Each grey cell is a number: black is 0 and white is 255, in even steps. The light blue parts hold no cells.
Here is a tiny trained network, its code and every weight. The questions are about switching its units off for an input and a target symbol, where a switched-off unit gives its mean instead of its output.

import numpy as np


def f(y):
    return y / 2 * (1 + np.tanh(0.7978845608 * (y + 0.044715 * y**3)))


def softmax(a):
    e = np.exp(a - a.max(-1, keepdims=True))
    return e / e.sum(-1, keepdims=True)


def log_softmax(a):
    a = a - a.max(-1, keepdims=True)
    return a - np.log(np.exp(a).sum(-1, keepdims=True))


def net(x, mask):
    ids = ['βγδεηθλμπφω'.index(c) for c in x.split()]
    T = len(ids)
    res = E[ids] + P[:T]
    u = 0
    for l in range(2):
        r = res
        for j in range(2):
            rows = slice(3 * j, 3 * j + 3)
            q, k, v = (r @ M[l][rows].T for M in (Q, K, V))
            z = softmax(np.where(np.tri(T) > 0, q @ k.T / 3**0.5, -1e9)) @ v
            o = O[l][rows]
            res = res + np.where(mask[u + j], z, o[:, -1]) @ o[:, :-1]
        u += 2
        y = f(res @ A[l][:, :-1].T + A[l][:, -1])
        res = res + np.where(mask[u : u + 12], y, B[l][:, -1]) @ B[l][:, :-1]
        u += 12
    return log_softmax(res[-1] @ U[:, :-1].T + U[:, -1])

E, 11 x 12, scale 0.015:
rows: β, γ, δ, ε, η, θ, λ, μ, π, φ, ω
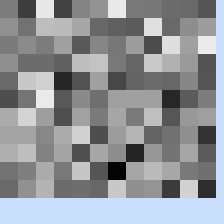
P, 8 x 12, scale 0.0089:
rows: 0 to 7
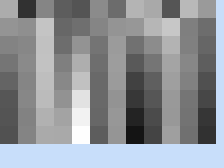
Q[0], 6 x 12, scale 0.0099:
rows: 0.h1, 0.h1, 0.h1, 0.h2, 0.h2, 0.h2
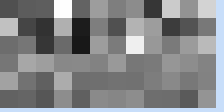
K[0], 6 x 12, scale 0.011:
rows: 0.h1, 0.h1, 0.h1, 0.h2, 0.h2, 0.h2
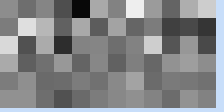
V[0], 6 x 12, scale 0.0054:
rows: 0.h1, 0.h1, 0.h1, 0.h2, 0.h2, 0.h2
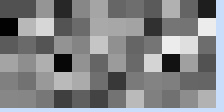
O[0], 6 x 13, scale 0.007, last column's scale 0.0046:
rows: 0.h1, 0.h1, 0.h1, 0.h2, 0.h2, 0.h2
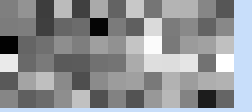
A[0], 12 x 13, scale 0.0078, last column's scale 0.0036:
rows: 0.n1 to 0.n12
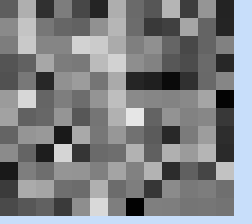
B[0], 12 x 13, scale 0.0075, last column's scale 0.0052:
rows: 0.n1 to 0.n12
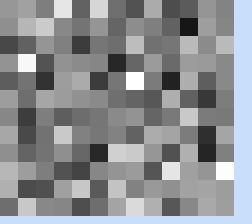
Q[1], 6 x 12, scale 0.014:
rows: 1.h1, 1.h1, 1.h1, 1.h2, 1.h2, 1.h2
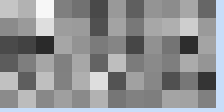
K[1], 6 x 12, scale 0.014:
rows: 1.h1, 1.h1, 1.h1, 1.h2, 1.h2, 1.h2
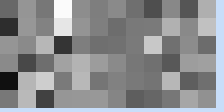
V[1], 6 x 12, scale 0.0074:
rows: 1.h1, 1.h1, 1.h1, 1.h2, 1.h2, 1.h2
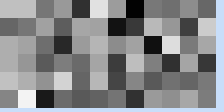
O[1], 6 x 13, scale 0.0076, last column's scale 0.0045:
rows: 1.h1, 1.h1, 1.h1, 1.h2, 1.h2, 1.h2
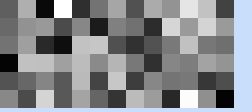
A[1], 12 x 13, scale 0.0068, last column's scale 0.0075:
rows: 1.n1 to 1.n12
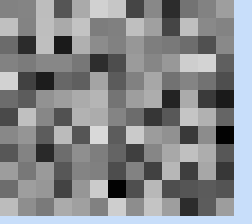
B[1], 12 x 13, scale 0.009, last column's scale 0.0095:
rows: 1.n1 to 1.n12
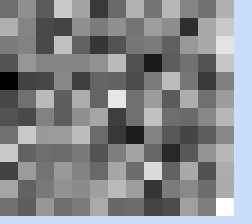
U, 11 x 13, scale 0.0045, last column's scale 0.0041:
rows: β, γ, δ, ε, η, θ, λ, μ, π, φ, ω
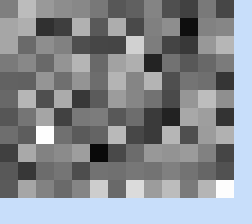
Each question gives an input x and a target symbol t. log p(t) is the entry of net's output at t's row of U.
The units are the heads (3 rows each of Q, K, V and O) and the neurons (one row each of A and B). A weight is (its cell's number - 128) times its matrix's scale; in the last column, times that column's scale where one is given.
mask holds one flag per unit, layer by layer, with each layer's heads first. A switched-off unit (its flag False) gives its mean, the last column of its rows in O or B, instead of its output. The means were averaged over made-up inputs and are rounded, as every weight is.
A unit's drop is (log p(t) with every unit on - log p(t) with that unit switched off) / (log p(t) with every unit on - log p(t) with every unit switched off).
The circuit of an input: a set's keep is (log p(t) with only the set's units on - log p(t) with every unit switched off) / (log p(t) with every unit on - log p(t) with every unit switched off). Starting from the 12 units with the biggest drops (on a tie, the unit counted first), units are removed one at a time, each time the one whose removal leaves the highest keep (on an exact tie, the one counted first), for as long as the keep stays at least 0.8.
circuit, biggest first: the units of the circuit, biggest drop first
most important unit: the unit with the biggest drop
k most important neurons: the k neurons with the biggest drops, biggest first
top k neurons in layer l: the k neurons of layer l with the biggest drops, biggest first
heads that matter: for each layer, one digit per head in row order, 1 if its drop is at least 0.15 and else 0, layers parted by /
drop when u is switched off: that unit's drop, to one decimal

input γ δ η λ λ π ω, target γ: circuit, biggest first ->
0.h1; 1.h1; 1.h2
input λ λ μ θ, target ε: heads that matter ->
10 / 10
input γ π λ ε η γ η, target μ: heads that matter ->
00 / 10
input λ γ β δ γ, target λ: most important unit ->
0.h1
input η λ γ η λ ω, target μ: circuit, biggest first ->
1.h1; 0.n10
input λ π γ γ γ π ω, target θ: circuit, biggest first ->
1.h1; 0.h1
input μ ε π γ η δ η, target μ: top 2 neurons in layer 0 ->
0.n10; 0.n1
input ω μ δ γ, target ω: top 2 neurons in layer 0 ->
0.n9; 0.n10
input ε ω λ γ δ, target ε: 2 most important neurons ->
0.n9; 1.n1
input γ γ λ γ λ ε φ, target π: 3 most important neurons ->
1.n10; 1.n3; 0.n10
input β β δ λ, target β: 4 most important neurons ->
0.n9; 1.n8; 0.n10; 0.n1
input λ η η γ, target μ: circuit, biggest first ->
1.h1; 1.n3; 1.n4
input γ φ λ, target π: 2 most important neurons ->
1.n3; 1.n10
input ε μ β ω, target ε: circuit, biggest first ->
1.h1; 1.n1; 1.n11; 0.h1
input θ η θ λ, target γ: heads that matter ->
11 / 01
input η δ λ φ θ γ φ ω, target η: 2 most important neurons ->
0.n9; 1.n6
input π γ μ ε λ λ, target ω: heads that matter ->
10 / 00
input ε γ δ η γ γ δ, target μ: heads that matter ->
01 / 10
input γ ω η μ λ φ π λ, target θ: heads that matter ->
00 / 10
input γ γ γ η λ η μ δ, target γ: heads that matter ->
10 / 11
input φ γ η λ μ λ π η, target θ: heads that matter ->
00 / 10
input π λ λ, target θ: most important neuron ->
0.n3
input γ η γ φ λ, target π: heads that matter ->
10 / 10
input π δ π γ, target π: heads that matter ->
11 / 11
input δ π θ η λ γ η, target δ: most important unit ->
0.h2
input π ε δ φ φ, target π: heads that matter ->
11 / 01
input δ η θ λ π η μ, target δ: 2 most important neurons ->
0.n5; 1.n3
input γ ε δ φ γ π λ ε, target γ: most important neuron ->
1.n9
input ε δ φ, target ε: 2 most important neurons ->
1.n11; 0.n9
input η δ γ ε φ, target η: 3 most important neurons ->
0.n9; 1.n6; 0.n1
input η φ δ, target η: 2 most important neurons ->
0.n9; 1.n6
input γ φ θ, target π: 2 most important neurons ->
1.n3; 1.n10
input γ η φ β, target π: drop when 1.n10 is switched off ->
0.1
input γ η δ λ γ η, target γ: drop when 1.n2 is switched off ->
-0.1
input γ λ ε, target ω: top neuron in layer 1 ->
1.n4
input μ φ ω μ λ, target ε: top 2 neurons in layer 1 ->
1.n1; 1.n11
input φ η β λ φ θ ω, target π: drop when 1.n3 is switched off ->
0.3
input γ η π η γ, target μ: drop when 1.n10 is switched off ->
0.0
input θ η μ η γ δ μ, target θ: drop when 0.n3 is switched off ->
0.1
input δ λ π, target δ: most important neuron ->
0.n5
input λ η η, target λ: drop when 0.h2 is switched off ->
0.2
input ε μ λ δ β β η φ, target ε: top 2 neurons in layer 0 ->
0.n9; 0.n11
